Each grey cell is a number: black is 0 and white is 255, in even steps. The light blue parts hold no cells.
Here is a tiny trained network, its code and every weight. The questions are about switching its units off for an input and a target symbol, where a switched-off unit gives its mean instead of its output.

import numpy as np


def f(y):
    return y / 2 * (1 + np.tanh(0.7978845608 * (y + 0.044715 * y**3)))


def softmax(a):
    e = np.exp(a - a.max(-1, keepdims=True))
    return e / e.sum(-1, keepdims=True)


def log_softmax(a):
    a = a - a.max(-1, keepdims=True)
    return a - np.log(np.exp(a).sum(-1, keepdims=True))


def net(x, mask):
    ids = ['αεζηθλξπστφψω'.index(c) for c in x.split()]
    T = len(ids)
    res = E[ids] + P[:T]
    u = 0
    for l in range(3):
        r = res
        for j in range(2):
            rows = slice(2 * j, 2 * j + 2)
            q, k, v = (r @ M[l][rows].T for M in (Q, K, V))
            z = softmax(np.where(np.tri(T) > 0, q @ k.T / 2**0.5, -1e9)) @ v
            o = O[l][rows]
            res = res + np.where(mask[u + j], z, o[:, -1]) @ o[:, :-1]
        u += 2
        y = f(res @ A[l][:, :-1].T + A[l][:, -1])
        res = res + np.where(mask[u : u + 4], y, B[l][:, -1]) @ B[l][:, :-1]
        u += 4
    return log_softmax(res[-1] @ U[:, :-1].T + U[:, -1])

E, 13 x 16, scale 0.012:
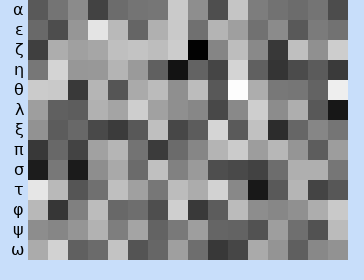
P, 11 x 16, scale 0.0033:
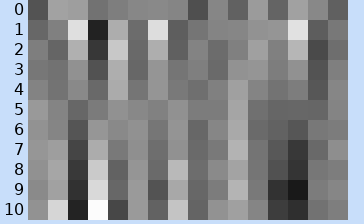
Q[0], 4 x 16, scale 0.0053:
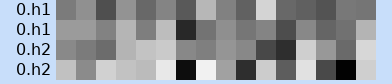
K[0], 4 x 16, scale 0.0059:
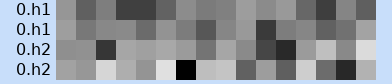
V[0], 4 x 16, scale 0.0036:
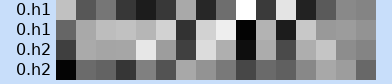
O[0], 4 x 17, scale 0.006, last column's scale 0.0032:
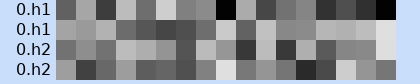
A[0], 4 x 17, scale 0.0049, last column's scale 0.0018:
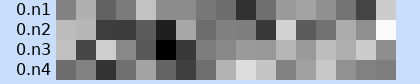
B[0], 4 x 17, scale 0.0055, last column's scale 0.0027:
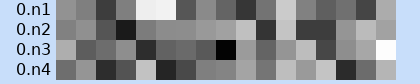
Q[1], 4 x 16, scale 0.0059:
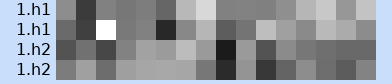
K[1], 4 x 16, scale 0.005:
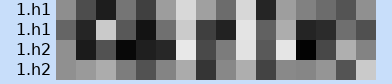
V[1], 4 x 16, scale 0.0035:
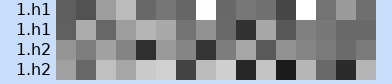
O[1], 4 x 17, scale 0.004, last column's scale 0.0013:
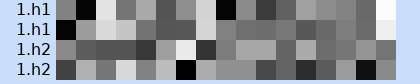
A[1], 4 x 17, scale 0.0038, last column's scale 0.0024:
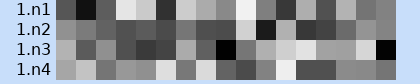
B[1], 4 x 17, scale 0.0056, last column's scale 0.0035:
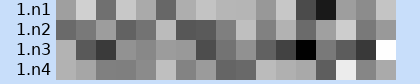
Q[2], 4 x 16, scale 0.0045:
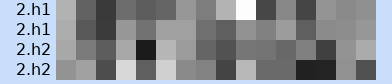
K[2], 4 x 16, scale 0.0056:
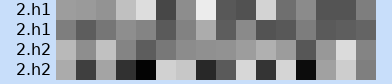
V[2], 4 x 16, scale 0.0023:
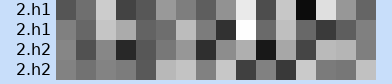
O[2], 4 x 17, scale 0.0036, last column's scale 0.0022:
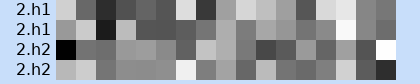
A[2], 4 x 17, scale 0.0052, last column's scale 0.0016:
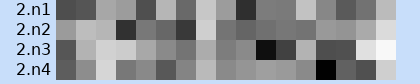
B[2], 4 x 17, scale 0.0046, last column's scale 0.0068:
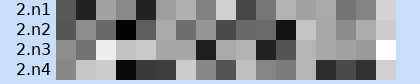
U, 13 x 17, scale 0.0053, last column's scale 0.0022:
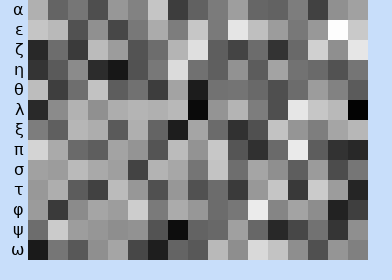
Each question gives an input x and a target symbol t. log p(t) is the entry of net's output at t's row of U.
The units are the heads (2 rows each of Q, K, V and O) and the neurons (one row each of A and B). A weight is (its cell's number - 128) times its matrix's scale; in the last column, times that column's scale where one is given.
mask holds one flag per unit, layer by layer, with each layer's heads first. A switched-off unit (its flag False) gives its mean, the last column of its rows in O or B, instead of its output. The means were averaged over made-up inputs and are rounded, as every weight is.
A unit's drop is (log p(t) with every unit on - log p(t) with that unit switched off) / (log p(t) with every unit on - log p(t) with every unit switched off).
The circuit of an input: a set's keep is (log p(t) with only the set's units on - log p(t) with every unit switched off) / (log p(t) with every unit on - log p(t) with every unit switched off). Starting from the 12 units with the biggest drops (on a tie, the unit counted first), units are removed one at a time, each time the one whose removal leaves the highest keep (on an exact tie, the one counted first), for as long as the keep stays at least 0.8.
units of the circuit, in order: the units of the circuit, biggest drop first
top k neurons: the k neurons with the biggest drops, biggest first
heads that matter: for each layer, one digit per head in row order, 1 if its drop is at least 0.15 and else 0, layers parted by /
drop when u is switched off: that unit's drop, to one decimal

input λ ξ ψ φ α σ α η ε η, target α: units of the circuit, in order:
(0.h1 1.h2 0.h2)
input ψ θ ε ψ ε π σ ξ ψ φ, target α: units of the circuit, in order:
(0.h1 1.h2 0.h2 1.n3)
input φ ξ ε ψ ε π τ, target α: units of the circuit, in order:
(1.h2 0.h1 0.h2)
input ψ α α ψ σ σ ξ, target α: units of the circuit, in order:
(1.h2 0.h2 1.n3)
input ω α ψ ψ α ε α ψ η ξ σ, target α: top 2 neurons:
(0.n2 1.n3)
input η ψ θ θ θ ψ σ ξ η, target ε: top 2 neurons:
(0.n1 0.n3)
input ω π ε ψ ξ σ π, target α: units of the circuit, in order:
(1.h2 0.h1 0.h2 1.n3)
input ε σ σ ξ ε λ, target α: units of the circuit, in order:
(1.h2 0.h1 0.h2 1.n3)
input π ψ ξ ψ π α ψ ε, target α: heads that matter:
11 / 11 / 00
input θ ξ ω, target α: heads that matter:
01 / 01 / 00
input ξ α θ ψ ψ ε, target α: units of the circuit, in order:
(1.h2 0.h2 0.h1)
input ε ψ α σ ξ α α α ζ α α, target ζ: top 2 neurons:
(0.n2 1.n2)
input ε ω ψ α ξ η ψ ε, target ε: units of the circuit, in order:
(1.h1 0.h2)
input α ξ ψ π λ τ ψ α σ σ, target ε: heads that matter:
11 / 01 / 00
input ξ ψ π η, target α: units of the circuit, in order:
(0.h1 1.h2)
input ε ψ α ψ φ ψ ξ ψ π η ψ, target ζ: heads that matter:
01 / 01 / 11
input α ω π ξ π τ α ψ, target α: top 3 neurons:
(0.n3 1.n3 0.n2)
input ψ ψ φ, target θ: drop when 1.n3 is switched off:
0.2
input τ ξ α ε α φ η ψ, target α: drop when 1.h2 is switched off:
1.9
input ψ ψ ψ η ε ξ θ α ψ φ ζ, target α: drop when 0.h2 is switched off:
0.6
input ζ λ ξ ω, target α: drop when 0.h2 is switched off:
0.8
